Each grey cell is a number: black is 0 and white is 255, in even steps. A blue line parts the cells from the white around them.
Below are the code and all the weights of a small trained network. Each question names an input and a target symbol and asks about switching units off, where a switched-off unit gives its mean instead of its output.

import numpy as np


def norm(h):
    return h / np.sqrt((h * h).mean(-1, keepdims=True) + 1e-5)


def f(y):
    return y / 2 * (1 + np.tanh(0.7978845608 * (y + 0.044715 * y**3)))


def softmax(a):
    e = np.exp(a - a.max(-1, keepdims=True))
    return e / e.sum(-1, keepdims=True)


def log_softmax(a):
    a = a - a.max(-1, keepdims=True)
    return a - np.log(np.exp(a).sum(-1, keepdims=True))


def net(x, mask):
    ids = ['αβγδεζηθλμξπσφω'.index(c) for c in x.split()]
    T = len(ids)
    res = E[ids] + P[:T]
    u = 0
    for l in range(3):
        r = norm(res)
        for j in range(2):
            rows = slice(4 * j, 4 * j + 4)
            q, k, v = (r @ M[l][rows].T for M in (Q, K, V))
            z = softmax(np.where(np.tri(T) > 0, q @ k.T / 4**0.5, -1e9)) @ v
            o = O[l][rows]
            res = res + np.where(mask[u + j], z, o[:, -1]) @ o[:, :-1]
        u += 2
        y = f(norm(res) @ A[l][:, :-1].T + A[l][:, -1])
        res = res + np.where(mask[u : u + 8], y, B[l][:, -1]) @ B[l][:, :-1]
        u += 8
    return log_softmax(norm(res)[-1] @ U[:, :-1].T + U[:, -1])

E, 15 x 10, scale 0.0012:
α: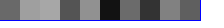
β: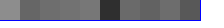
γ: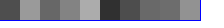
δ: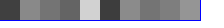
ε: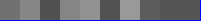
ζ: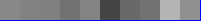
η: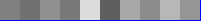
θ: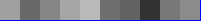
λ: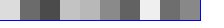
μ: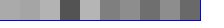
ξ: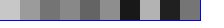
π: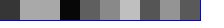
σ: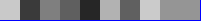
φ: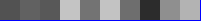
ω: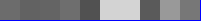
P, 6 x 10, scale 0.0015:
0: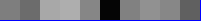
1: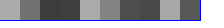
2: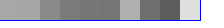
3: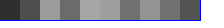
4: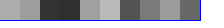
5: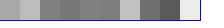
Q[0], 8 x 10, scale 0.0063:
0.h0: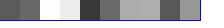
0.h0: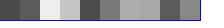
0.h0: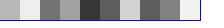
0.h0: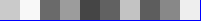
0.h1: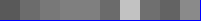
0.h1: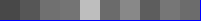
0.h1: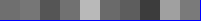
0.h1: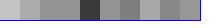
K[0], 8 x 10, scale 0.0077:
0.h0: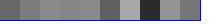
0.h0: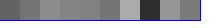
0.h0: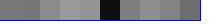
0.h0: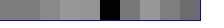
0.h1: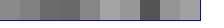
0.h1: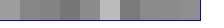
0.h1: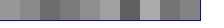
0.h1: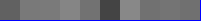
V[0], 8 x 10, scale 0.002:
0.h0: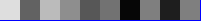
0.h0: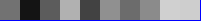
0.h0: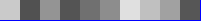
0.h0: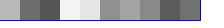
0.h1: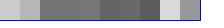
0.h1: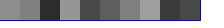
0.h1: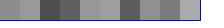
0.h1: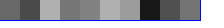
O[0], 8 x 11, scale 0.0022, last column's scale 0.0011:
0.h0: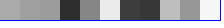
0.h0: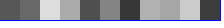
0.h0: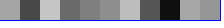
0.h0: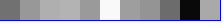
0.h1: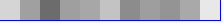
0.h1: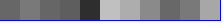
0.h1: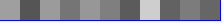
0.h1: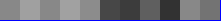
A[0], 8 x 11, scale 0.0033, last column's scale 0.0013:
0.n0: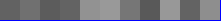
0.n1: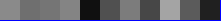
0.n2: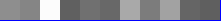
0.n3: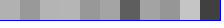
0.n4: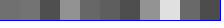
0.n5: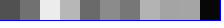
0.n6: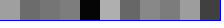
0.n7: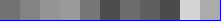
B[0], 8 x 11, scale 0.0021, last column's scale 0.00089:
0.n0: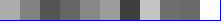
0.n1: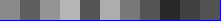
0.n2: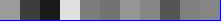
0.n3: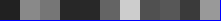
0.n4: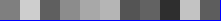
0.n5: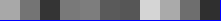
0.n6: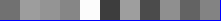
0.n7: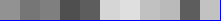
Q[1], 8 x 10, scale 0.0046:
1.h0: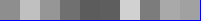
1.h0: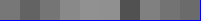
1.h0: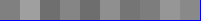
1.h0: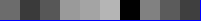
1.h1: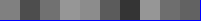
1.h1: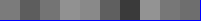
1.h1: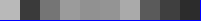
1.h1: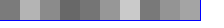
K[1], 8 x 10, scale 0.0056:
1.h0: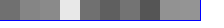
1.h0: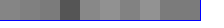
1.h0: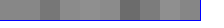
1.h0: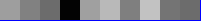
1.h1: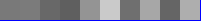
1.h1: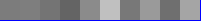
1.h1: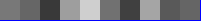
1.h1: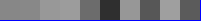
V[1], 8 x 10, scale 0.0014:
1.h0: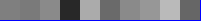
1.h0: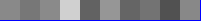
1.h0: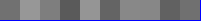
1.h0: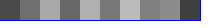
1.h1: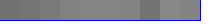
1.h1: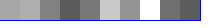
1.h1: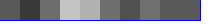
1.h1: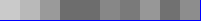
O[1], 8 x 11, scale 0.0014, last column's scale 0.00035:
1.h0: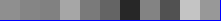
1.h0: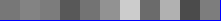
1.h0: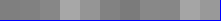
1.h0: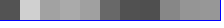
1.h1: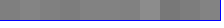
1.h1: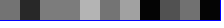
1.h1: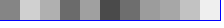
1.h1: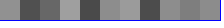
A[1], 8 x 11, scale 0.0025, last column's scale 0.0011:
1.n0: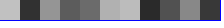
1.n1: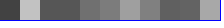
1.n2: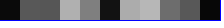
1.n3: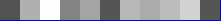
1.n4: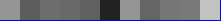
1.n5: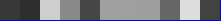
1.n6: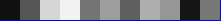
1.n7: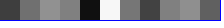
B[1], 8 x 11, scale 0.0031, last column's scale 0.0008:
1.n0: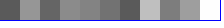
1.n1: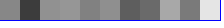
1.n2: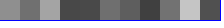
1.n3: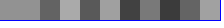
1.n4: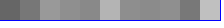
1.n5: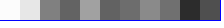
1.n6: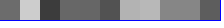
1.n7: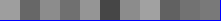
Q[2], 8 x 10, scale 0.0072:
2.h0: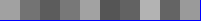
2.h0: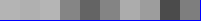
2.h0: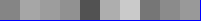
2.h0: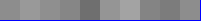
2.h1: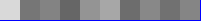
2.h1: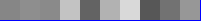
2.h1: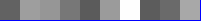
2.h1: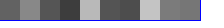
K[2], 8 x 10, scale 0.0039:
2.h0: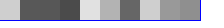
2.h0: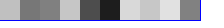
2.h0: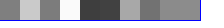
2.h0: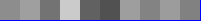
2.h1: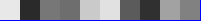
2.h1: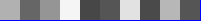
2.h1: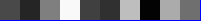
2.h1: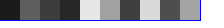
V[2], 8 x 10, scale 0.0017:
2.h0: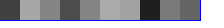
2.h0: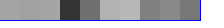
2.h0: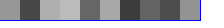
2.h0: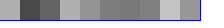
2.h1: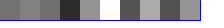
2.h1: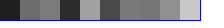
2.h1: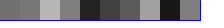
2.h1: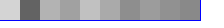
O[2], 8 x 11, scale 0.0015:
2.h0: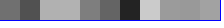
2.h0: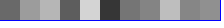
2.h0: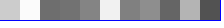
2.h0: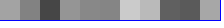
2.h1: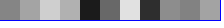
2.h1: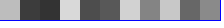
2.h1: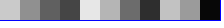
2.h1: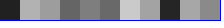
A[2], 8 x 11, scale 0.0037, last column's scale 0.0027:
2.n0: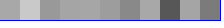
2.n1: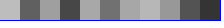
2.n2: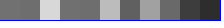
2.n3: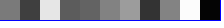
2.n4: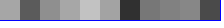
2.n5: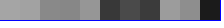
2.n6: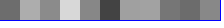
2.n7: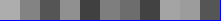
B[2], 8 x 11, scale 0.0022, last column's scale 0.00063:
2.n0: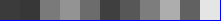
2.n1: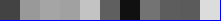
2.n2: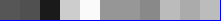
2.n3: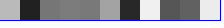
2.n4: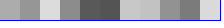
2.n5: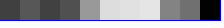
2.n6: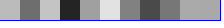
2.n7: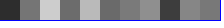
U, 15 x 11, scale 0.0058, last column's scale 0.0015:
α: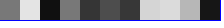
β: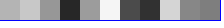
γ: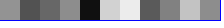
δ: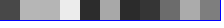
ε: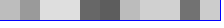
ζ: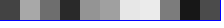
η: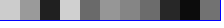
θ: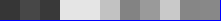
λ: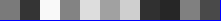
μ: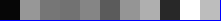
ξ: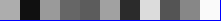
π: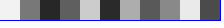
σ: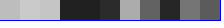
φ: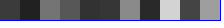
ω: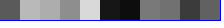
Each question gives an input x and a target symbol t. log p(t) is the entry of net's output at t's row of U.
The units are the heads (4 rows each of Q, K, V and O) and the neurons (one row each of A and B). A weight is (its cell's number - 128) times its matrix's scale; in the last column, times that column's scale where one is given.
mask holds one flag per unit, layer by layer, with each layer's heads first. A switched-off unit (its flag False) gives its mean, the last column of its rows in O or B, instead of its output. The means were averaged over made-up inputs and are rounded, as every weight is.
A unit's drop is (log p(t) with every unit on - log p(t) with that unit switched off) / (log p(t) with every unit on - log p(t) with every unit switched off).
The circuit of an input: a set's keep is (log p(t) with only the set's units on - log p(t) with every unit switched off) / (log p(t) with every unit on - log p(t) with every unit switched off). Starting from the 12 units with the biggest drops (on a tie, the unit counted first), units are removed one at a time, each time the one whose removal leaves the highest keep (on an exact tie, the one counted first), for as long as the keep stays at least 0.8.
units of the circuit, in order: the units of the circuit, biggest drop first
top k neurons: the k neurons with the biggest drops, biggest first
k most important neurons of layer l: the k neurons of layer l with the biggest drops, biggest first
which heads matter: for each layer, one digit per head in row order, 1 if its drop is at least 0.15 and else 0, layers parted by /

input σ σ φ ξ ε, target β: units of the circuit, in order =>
[0.h0]
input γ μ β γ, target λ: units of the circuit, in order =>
[0.h1 2.h1 2.n6]
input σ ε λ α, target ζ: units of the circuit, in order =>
[0.h0 1.n6]
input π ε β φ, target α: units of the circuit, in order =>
[0.h0 1.n6]
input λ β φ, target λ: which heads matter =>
10 / 00 / 00
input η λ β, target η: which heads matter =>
10 / 00 / 11
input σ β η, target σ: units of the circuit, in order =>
[0.h0 1.n5 0.n3]
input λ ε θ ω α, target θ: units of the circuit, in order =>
[2.n2 0.h0 1.n5]
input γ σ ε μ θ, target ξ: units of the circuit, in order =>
[2.n3 0.h0 2.h1]
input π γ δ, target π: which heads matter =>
10 / 00 / 01
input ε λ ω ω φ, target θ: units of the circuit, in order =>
[0.h0 2.n2 2.h1 1.n7]
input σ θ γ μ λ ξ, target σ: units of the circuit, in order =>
[0.h0 1.n5 0.n3 1.n7]
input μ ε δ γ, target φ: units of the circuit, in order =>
[2.h1 1.n2]
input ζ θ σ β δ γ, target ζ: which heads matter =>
00 / 10 / 00
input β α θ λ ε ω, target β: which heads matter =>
01 / 00 / 01
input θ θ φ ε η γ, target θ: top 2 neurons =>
[2.n2 0.n3]
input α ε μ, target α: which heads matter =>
10 / 00 / 01
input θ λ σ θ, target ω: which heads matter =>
10 / 00 / 00
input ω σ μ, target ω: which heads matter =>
10 / 00 / 01
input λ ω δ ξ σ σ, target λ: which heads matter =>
10 / 00 / 01
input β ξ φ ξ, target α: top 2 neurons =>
[1.n6 0.n5]
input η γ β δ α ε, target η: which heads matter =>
10 / 00 / 11
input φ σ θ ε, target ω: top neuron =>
[1.n5]
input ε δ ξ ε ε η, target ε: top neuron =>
[2.n4]
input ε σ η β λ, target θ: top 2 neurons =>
[2.n2 1.n5]
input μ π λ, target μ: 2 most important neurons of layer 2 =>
[2.n0 2.n3]
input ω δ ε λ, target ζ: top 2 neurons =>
[1.n6 2.n6]
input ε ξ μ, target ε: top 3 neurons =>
[2.n4 1.n6 1.n3]
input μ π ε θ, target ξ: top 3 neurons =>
[1.n2 2.n3 0.n7]
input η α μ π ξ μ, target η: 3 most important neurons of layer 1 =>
[1.n3 1.n2 1.n0]
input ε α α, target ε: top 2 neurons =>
[2.n4 1.n2]
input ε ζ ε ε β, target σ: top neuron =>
[2.n2]
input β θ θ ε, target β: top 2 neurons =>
[2.n6 1.n6]
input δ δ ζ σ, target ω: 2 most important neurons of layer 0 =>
[0.n6 0.n5]
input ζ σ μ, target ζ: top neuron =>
[0.n4]
